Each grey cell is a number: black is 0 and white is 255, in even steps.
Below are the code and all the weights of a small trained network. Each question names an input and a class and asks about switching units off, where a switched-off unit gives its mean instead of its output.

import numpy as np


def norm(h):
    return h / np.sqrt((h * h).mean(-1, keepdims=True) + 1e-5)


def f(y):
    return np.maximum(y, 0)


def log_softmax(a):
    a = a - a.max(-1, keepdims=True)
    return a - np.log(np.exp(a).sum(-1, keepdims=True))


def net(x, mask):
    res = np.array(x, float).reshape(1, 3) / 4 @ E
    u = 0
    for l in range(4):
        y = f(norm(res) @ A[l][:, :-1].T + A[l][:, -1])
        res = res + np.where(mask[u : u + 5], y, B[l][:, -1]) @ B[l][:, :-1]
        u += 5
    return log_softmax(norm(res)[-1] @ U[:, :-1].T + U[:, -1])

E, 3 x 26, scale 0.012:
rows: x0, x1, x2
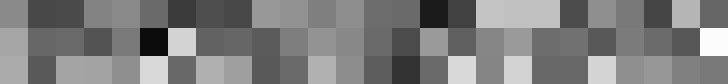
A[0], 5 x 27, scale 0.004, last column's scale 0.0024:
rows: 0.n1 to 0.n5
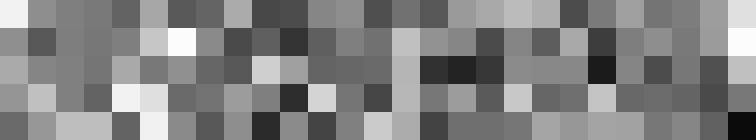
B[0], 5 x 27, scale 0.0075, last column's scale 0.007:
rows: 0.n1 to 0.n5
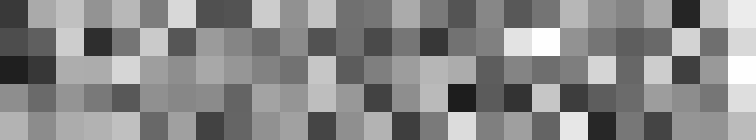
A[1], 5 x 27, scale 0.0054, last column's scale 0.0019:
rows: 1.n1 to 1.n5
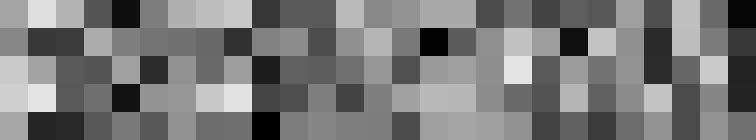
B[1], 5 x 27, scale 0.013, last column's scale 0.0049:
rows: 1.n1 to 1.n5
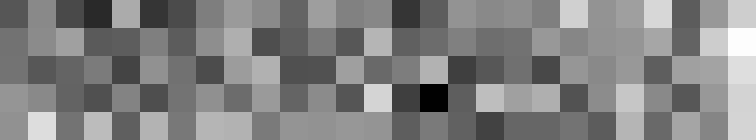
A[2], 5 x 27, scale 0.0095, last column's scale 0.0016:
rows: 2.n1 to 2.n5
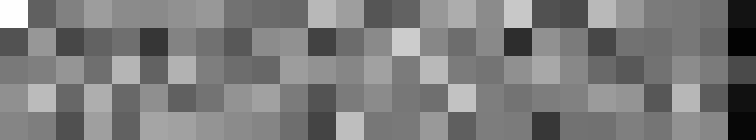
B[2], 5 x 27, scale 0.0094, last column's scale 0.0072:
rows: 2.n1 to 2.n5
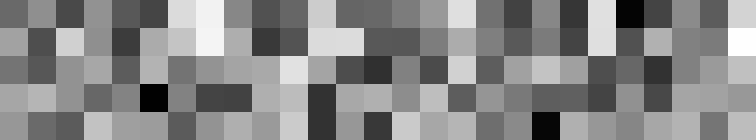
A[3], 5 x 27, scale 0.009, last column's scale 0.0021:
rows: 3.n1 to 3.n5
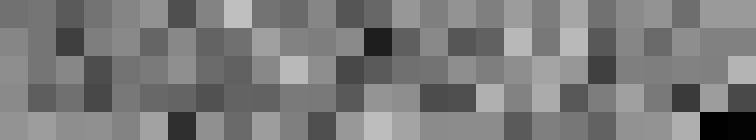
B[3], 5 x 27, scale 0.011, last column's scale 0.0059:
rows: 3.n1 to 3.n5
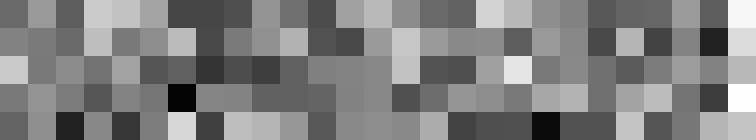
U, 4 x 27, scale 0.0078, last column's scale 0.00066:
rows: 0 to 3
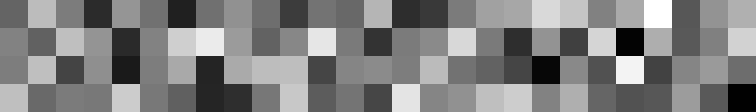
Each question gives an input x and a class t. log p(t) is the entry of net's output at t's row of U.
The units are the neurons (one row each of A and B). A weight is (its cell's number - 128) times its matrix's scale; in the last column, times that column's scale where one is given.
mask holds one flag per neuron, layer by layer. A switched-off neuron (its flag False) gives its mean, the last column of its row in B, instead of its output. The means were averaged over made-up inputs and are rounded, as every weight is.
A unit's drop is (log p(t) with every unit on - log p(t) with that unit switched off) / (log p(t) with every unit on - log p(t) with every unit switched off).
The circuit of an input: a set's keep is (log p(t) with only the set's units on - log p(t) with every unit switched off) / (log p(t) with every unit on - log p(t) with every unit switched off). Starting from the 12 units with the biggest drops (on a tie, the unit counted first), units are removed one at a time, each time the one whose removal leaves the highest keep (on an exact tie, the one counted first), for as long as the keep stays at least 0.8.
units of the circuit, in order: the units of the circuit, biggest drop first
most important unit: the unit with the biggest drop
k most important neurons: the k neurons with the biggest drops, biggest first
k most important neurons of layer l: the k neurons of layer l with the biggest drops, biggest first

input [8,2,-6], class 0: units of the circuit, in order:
[1.n2]
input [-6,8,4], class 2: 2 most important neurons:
[1.n3, 1.n5]
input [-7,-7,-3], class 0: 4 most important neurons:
[1.n1, 1.n4, 0.n3, 0.n1]
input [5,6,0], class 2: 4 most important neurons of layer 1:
[1.n3, 1.n5, 1.n4, 1.n1]
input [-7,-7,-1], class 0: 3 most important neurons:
[1.n1, 1.n4, 0.n3]
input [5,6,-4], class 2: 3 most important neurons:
[1.n5, 0.n2, 1.n3]
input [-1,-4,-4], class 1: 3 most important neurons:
[1.n5, 2.n2, 2.n3]
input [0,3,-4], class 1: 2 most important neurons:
[2.n2, 1.n2]
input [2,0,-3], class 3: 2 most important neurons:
[0.n3, 2.n2]
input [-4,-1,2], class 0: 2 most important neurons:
[0.n1, 0.n3]
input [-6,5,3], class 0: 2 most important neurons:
[1.n4, 1.n1]
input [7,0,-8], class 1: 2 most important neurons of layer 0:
[0.n2, 0.n3]
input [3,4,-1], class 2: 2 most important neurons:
[0.n2, 0.n4]
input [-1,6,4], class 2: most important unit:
1.n3
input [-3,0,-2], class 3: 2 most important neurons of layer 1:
[1.n2, 1.n4]
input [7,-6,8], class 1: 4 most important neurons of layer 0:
[0.n4, 0.n2, 0.n1, 0.n5]
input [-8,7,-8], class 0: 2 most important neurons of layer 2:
[2.n1, 2.n5]
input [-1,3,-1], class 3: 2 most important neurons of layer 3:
[3.n1, 3.n5]
